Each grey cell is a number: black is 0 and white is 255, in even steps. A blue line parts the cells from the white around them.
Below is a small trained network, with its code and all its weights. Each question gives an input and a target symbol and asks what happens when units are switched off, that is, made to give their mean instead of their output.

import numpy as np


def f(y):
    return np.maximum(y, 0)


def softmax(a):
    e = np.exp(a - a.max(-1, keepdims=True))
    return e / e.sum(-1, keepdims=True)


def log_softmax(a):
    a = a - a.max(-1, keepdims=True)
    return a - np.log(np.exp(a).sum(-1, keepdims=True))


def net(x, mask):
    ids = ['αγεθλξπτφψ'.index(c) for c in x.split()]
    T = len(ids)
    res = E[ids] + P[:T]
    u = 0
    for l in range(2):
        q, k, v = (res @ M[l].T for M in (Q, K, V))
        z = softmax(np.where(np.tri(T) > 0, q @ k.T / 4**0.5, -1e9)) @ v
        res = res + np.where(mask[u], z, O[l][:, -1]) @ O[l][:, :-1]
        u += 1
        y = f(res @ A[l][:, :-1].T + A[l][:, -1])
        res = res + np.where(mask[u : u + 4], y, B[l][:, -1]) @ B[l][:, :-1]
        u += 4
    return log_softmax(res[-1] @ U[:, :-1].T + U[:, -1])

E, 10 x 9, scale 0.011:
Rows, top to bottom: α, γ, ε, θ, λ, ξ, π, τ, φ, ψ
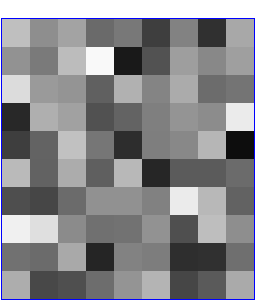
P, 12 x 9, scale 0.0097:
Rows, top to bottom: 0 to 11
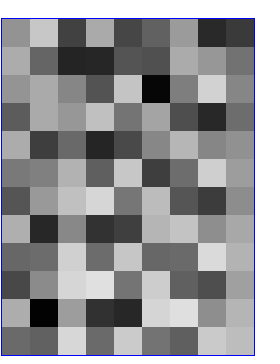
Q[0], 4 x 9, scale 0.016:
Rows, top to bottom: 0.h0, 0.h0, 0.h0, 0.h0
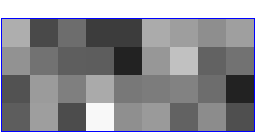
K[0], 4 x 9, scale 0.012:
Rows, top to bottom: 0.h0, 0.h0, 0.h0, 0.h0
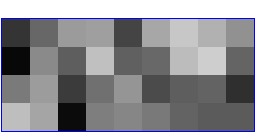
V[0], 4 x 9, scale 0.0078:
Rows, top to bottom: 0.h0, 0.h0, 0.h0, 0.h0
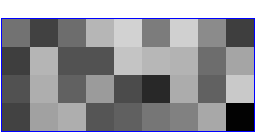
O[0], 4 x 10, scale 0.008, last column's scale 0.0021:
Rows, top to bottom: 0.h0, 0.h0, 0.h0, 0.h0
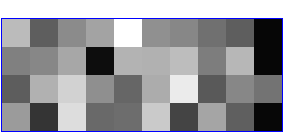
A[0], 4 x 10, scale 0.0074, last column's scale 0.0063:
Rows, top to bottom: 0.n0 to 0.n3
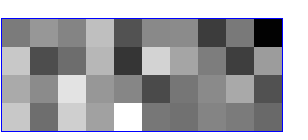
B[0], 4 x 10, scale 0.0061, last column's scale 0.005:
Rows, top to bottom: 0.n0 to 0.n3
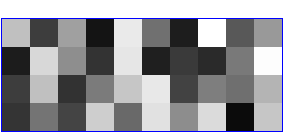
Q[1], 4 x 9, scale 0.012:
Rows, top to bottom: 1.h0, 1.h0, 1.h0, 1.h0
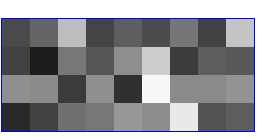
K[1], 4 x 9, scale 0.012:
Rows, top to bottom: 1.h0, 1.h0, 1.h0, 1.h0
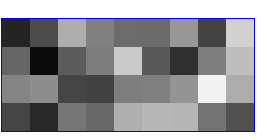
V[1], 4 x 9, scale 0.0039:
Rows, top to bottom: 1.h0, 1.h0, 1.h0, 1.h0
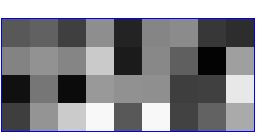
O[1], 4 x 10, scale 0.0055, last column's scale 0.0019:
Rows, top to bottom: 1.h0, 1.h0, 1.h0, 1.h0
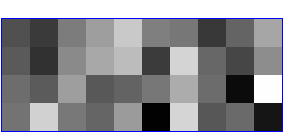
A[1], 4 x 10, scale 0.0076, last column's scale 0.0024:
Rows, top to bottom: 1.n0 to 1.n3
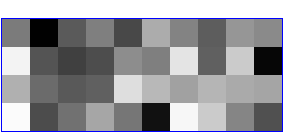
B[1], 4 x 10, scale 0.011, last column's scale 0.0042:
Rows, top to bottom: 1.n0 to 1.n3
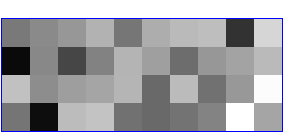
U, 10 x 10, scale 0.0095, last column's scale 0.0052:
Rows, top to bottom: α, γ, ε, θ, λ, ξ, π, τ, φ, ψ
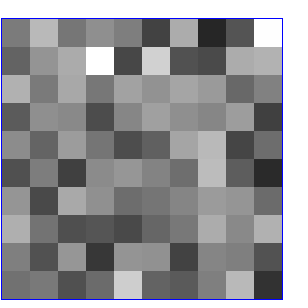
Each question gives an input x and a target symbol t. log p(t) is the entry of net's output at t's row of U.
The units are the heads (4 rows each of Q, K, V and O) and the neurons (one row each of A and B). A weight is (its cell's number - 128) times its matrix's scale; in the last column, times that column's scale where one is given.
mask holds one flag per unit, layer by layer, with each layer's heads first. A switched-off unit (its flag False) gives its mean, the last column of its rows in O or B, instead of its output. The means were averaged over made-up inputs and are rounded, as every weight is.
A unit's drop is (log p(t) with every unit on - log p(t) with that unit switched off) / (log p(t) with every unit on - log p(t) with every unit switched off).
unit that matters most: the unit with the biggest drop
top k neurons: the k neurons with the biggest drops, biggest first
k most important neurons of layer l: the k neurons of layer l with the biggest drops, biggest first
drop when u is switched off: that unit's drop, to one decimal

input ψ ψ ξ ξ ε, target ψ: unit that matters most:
1.n1
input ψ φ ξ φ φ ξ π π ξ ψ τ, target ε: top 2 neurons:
(1.n2, 0.n3)
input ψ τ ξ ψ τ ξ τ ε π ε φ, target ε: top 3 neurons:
(1.n2, 1.n0, 0.n3)
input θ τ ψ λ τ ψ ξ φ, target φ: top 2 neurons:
(0.n1, 1.n2)
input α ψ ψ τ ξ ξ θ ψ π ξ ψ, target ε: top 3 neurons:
(1.n2, 0.n3, 1.n0)
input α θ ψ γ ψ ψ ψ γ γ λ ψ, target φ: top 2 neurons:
(0.n1, 1.n2)
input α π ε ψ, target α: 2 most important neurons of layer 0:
(0.n3, 0.n0)
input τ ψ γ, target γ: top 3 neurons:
(1.n3, 0.n1, 0.n0)
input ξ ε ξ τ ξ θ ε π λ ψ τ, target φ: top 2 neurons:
(0.n1, 1.n0)
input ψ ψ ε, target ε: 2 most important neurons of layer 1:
(1.n2, 1.n1)
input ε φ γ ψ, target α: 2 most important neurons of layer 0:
(0.n3, 0.n2)
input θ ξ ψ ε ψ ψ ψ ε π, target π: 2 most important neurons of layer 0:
(0.n1, 0.n2)
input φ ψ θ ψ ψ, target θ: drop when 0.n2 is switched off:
0.0
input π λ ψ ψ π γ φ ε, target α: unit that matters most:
0.n1
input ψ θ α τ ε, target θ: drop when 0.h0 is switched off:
0.8
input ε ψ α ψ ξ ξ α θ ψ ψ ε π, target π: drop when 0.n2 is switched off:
0.2
